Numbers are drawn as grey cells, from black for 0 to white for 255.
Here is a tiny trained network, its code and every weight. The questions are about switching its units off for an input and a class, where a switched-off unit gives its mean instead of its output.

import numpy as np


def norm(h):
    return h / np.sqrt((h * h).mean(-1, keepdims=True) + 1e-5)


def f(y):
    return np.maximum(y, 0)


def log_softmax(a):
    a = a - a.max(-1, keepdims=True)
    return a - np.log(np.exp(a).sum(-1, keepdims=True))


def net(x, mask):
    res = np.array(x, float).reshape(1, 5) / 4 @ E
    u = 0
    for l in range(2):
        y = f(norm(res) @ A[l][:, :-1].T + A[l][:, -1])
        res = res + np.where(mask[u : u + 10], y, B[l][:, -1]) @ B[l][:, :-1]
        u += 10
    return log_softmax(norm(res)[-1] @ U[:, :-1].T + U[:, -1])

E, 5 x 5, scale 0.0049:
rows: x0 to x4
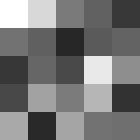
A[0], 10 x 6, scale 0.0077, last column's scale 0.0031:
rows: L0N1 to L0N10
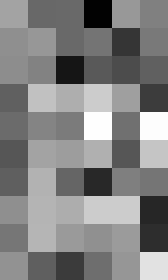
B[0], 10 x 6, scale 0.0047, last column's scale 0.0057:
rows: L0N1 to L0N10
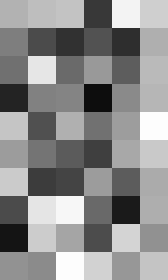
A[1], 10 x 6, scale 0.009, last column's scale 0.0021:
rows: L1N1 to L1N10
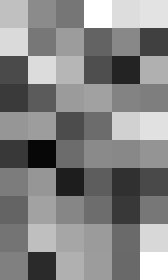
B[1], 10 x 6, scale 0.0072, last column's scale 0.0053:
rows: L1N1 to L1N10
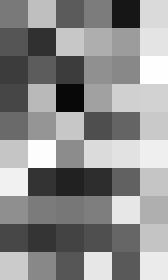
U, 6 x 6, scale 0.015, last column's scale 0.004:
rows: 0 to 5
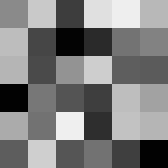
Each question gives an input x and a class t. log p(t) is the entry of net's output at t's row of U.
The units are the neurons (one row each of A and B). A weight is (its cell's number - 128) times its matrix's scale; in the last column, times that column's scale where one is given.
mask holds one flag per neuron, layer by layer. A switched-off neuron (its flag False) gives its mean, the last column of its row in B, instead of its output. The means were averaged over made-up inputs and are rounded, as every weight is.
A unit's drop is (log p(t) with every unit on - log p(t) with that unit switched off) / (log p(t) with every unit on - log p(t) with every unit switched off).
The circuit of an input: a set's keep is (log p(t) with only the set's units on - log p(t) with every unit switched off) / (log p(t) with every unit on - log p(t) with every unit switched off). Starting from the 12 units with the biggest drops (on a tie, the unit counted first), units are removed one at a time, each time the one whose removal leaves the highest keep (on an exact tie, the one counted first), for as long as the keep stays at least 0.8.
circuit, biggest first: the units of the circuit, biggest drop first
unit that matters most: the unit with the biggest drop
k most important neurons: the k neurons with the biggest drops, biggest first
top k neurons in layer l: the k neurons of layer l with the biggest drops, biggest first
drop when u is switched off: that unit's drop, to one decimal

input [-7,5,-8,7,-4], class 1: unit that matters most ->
L1N7
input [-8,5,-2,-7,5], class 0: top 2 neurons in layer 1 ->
[L1N6, L1N10]
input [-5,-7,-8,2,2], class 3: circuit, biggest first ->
[L0N5, L1N3, L1N6]
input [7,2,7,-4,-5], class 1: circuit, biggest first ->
[L1N7, L1N6]
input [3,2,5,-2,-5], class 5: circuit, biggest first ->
[L1N1, L1N5]
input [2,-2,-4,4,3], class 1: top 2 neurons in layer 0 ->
[L0N5, L0N2]
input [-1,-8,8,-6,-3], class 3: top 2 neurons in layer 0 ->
[L0N8, L0N4]
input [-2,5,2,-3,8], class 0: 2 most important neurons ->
[L1N6, L0N5]
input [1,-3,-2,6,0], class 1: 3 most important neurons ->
[L0N2, L0N1, L0N10]
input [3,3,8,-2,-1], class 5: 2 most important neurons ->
[L1N1, L0N3]
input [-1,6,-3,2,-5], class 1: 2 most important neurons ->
[L1N7, L0N7]
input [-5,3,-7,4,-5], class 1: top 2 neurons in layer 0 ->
[L0N7, L0N5]
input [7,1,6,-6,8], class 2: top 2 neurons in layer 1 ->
[L1N1, L1N2]
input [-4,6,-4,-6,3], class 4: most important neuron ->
[L0N1]
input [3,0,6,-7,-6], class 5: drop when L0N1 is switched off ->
0.0
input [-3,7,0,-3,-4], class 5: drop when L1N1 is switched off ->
0.4
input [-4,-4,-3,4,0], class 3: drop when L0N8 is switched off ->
0.1
